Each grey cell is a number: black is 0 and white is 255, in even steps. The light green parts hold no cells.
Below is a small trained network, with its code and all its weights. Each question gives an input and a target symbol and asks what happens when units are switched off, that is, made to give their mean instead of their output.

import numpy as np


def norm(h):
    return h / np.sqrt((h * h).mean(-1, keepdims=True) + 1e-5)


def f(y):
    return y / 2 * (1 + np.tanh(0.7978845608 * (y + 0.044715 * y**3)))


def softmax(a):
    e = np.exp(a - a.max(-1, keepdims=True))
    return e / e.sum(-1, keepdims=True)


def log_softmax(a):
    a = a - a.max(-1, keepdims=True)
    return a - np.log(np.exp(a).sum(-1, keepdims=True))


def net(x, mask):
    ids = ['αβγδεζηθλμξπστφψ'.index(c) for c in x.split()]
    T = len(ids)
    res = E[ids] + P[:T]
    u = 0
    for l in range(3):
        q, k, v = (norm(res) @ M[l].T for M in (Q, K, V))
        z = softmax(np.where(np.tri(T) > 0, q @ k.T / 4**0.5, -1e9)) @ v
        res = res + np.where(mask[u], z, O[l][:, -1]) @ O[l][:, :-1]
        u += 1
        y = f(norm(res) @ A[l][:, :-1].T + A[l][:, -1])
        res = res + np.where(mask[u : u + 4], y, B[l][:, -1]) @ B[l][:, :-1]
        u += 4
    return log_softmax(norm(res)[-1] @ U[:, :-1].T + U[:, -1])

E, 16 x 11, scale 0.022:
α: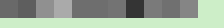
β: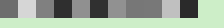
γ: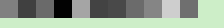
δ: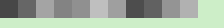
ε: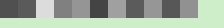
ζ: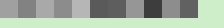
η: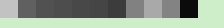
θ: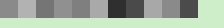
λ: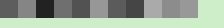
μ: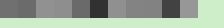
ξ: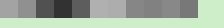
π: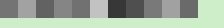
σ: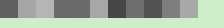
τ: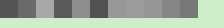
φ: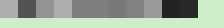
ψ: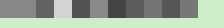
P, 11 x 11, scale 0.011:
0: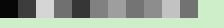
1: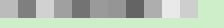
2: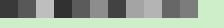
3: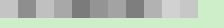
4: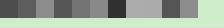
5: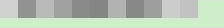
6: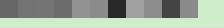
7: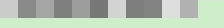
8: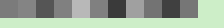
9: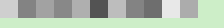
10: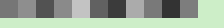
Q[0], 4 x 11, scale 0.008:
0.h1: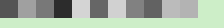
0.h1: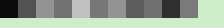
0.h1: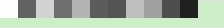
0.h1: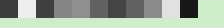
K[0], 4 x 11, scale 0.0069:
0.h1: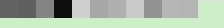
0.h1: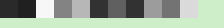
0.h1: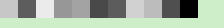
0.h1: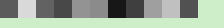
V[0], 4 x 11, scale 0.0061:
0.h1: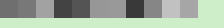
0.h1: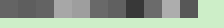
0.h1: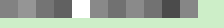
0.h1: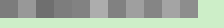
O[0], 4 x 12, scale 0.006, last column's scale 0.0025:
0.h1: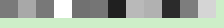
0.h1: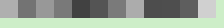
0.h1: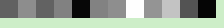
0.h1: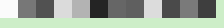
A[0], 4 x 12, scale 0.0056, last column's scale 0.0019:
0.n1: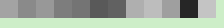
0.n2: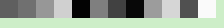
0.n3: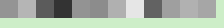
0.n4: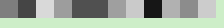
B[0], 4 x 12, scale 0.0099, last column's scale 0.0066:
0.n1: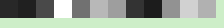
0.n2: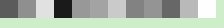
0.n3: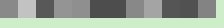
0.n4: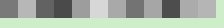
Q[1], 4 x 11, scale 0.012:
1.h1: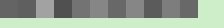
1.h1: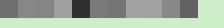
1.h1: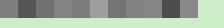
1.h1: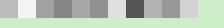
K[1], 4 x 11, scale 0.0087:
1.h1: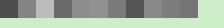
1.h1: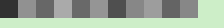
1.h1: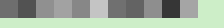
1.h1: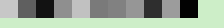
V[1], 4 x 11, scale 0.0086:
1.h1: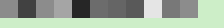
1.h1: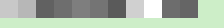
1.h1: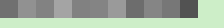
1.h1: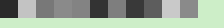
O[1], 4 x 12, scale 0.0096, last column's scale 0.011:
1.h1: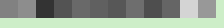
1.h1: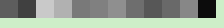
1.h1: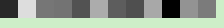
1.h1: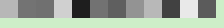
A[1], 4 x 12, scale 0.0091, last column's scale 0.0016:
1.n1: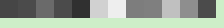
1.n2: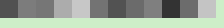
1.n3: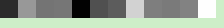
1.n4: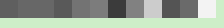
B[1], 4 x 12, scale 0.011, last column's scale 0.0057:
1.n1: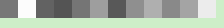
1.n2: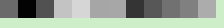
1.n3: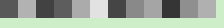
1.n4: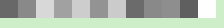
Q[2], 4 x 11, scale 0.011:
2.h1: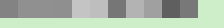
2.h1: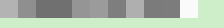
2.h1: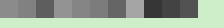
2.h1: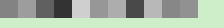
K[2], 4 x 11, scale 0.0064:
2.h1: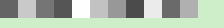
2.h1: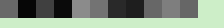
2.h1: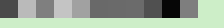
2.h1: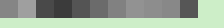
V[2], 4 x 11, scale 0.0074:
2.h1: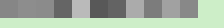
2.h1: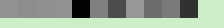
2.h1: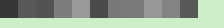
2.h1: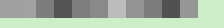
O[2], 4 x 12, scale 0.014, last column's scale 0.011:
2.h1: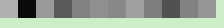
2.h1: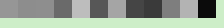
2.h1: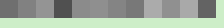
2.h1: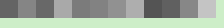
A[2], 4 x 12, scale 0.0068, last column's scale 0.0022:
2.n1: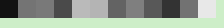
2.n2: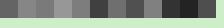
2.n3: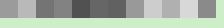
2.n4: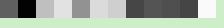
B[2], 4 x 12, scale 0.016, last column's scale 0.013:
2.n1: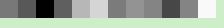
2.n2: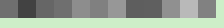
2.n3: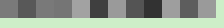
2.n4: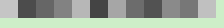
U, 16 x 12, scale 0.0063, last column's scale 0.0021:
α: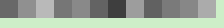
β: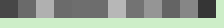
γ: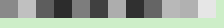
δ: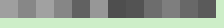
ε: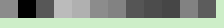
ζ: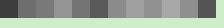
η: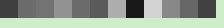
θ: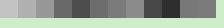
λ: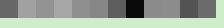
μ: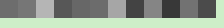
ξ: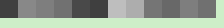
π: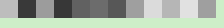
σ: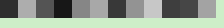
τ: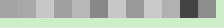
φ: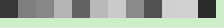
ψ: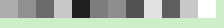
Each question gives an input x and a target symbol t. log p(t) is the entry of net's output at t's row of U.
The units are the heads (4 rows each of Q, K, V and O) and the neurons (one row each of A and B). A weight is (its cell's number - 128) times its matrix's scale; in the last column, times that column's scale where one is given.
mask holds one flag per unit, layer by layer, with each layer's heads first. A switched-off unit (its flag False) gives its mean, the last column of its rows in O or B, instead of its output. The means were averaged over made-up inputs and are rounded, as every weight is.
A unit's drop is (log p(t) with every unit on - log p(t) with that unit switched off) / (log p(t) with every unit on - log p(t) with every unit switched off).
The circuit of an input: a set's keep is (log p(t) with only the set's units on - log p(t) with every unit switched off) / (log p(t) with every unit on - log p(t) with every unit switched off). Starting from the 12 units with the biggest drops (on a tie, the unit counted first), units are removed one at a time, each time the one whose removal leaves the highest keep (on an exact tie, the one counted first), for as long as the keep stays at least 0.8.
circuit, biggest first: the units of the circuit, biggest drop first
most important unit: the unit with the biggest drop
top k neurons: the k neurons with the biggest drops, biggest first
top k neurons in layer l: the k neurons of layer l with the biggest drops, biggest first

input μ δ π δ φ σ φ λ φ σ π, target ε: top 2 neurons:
(0.n1 1.n1)
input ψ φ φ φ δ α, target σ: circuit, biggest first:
(1.h1 2.n4 0.n1)
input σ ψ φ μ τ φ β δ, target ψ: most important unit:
1.h1
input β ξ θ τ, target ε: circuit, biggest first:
(0.n2 1.h1 2.n4 0.h1)
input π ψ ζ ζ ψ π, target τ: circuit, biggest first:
(1.h1 2.n1)
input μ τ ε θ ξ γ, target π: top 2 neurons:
(2.n1 2.n4)
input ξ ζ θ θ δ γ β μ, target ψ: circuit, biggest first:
(1.h1 0.n1 0.n2)
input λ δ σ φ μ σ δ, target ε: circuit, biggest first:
(0.h1 2.n4 1.n2)
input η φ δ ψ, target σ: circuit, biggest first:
(0.n2 1.h1 0.n1)
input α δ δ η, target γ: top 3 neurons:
(0.n1 2.n1 2.n3)
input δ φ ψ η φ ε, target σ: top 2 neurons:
(0.n2 0.n1)
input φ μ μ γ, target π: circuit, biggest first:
(2.n1 1.h1)
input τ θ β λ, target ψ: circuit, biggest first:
(1.h1 2.n1)
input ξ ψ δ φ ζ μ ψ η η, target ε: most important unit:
0.n1
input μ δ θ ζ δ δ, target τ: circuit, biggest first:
(1.h1 2.n1 0.n1)
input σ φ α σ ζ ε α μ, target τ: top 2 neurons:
(0.n2 2.n1)
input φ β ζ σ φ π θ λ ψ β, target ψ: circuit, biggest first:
(1.h1 0.n1)
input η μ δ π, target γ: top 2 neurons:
(2.n3 0.n1)
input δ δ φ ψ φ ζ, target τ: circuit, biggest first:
(1.h1 2.n1)
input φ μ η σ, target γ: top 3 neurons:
(0.n1 2.n3 2.n1)
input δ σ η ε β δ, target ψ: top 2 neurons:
(0.n2 0.n1)
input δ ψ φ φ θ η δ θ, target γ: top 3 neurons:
(0.n1 2.n1 2.n3)
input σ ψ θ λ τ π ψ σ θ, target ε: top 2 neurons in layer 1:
(1.n2 1.n3)
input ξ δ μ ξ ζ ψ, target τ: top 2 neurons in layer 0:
(0.n2 0.n1)
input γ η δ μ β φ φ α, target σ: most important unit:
0.n2
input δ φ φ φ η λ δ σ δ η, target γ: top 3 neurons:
(0.n1 2.n1 1.n1)
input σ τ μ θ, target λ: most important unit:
2.n1
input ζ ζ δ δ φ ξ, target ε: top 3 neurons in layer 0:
(0.n3 0.n2 0.n4)
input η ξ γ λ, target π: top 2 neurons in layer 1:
(1.n1 1.n4)
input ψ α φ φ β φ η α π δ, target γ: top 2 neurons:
(0.n1 2.n3)
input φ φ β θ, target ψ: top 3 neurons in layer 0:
(0.n2 0.n1 0.n4)
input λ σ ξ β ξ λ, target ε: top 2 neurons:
(0.n2 2.n4)
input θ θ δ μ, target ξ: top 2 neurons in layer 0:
(0.n2 0.n1)
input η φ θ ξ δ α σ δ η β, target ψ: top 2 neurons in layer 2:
(2.n1 2.n4)
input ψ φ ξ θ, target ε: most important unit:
1.h1
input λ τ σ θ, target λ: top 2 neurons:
(2.n1 2.n3)
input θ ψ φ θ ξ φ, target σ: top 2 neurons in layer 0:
(0.n1 0.n3)
